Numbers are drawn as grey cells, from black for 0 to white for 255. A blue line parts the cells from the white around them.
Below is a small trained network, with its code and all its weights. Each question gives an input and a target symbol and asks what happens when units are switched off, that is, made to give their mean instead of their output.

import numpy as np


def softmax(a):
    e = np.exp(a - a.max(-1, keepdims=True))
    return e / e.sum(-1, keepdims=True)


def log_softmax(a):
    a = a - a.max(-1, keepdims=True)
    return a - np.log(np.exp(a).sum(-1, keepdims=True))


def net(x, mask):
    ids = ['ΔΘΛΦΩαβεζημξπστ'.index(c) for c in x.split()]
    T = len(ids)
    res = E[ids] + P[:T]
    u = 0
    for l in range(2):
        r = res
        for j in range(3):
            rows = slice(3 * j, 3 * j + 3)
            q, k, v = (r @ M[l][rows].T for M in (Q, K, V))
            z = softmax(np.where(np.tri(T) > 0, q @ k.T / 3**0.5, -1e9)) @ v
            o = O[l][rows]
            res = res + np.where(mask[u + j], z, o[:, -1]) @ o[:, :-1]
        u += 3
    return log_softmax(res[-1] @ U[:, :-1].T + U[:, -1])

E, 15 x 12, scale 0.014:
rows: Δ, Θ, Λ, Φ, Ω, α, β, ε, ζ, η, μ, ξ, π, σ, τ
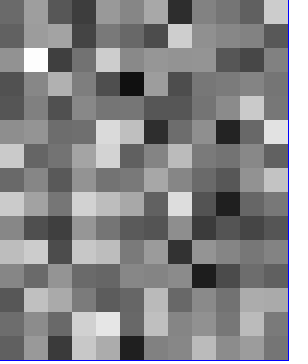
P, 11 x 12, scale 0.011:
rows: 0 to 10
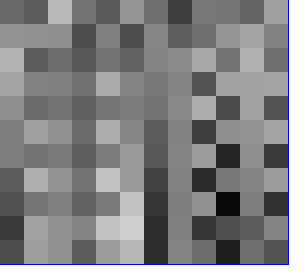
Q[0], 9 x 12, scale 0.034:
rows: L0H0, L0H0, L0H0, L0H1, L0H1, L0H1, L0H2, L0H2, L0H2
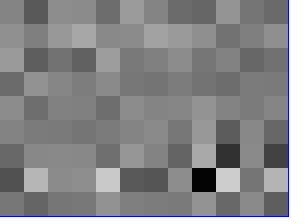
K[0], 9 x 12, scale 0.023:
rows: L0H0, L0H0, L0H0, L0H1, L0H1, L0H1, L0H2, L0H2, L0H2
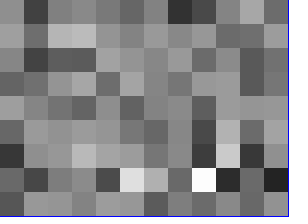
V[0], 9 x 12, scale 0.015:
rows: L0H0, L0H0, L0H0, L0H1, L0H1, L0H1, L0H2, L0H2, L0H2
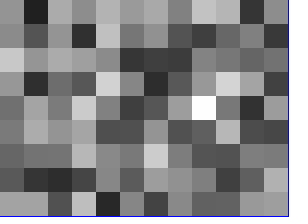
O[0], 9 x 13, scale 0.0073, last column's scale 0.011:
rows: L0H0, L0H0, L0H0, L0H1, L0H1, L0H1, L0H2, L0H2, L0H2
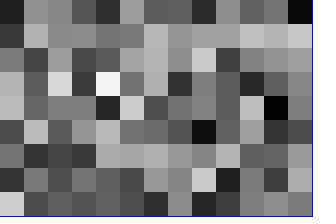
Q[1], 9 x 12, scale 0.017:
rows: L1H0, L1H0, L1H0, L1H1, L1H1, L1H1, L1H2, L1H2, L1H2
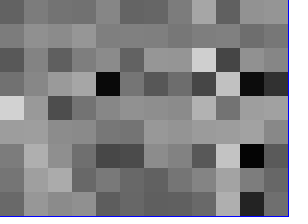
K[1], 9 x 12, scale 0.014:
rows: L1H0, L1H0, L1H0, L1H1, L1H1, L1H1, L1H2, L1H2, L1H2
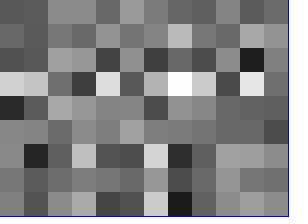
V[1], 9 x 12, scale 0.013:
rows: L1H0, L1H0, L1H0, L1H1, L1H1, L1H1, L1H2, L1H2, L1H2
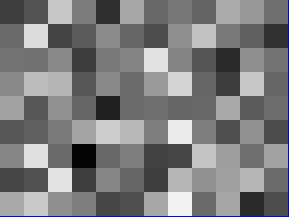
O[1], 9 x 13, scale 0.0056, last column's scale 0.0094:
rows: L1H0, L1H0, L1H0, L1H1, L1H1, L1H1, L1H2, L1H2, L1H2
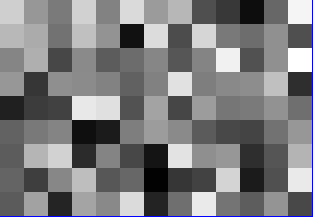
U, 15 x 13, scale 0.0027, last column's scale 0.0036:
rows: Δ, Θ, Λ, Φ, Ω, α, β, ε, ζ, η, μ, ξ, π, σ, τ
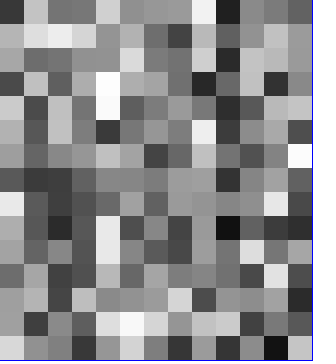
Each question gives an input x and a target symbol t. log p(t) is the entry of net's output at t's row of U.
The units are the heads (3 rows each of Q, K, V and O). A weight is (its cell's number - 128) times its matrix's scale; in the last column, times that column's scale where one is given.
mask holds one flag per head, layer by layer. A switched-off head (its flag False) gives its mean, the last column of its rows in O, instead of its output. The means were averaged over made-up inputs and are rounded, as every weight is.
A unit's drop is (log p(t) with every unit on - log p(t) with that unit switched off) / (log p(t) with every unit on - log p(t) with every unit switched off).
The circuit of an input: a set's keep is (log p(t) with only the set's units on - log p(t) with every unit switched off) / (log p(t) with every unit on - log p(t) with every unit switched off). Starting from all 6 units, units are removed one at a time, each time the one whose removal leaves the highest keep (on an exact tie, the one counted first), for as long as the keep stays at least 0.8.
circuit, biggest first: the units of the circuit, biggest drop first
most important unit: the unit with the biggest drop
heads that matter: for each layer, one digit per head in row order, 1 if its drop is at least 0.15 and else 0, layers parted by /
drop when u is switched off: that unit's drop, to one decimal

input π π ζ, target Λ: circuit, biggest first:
[L1H2; L0H1]
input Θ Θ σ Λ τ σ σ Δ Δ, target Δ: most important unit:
L1H2
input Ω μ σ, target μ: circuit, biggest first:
[L1H0; L0H2; L0H1]
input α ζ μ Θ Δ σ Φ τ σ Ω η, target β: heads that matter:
110 / 011
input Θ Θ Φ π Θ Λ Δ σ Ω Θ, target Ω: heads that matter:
111 / 110
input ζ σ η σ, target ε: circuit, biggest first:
[L0H2; L1H1; L1H0]
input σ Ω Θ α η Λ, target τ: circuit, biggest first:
[L0H2; L1H1; L0H0]
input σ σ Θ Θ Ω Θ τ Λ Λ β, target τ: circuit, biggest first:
[L1H1; L0H1]
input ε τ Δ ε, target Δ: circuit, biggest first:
[L0H2; L1H2]
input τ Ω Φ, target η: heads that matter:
110 / 110
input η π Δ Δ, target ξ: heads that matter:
111 / 100
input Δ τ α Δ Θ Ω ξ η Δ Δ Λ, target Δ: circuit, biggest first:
[L1H2; L0H2]
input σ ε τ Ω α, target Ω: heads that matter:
110 / 001
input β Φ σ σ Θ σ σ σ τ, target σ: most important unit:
L0H2
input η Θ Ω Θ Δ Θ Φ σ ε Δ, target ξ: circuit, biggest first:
[L1H0; L0H2; L0H1]
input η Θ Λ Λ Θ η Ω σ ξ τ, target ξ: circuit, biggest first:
[L0H1; L1H0; L0H2]
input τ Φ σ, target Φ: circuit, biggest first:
[L0H1; L1H2]
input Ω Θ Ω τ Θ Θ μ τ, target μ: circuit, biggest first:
[L1H0; L0H1; L0H2]
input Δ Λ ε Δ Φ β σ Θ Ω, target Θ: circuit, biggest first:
[L0H2; L0H0; L1H1]
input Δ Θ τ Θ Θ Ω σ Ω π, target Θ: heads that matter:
101 / 110
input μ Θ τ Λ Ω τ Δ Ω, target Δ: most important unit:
L1H2
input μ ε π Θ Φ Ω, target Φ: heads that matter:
111 / 010
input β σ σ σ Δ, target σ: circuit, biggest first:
[L0H2; L0H0; L1H0]
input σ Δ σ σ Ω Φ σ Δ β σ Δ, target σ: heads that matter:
001 / 000
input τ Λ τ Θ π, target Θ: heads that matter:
001 / 100
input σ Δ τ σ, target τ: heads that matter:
011 / 010
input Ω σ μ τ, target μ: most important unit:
L1H0
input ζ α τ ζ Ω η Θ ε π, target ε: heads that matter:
011 / 110
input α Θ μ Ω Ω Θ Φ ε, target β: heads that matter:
010 / 001
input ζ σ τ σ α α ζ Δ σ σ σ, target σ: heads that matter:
101 / 000
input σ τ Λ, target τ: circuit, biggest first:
[L1H1; L0H2]
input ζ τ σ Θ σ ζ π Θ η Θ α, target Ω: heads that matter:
010 / 011
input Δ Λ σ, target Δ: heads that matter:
000 / 001
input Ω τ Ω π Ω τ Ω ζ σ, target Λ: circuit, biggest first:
[L1H2]
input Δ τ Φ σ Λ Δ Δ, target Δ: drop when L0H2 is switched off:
0.2
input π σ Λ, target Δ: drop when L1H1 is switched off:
-0.1
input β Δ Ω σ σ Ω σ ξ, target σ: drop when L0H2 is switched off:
0.4
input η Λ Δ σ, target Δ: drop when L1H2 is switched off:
0.5
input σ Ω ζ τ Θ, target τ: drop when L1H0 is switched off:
0.1
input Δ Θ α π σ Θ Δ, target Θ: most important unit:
L0H2
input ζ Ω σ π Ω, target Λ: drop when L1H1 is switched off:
-0.1
